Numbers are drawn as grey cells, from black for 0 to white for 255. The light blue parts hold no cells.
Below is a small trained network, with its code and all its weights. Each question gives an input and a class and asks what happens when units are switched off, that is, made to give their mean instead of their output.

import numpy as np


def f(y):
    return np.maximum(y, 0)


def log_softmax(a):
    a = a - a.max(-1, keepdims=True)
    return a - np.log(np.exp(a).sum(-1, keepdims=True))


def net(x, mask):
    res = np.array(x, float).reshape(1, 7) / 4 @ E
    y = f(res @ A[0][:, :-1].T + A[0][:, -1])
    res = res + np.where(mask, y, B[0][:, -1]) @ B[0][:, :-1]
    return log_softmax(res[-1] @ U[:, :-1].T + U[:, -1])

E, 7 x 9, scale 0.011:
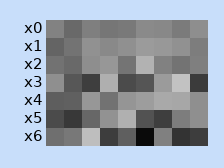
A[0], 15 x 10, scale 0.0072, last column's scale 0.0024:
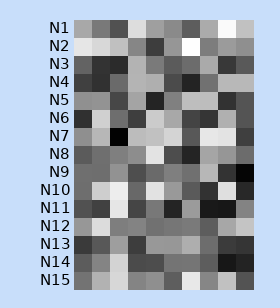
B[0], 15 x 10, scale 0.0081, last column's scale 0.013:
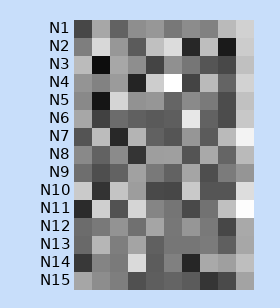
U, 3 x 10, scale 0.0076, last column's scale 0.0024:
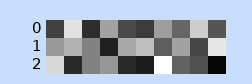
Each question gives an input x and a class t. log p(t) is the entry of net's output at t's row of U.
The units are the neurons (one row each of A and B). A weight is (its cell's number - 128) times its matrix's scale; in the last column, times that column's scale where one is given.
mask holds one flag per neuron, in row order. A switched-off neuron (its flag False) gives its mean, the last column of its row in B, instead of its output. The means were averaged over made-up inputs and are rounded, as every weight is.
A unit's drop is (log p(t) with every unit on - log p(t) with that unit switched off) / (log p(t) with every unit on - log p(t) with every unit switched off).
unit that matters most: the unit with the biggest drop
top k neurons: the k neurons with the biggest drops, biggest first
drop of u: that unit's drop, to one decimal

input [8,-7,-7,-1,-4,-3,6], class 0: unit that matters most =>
N11
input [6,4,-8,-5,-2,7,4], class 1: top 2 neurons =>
N4, N8
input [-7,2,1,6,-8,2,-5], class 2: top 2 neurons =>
N3, N11
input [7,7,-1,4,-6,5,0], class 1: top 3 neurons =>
N4, N10, N6
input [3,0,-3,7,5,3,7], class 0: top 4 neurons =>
N11, N10, N14, N6
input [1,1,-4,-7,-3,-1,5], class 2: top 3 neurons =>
N10, N6, N7
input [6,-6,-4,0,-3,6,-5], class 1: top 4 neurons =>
N4, N11, N8, N14
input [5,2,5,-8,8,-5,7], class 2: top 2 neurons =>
N10, N6
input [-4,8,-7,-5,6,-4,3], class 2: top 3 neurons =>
N10, N4, N6
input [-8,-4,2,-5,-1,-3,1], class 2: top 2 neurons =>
N10, N4
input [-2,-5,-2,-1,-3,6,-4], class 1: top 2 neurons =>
N4, N11
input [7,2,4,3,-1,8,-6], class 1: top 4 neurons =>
N4, N11, N8, N3
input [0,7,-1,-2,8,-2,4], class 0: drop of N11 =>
0.2
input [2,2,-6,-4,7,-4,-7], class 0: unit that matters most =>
N7
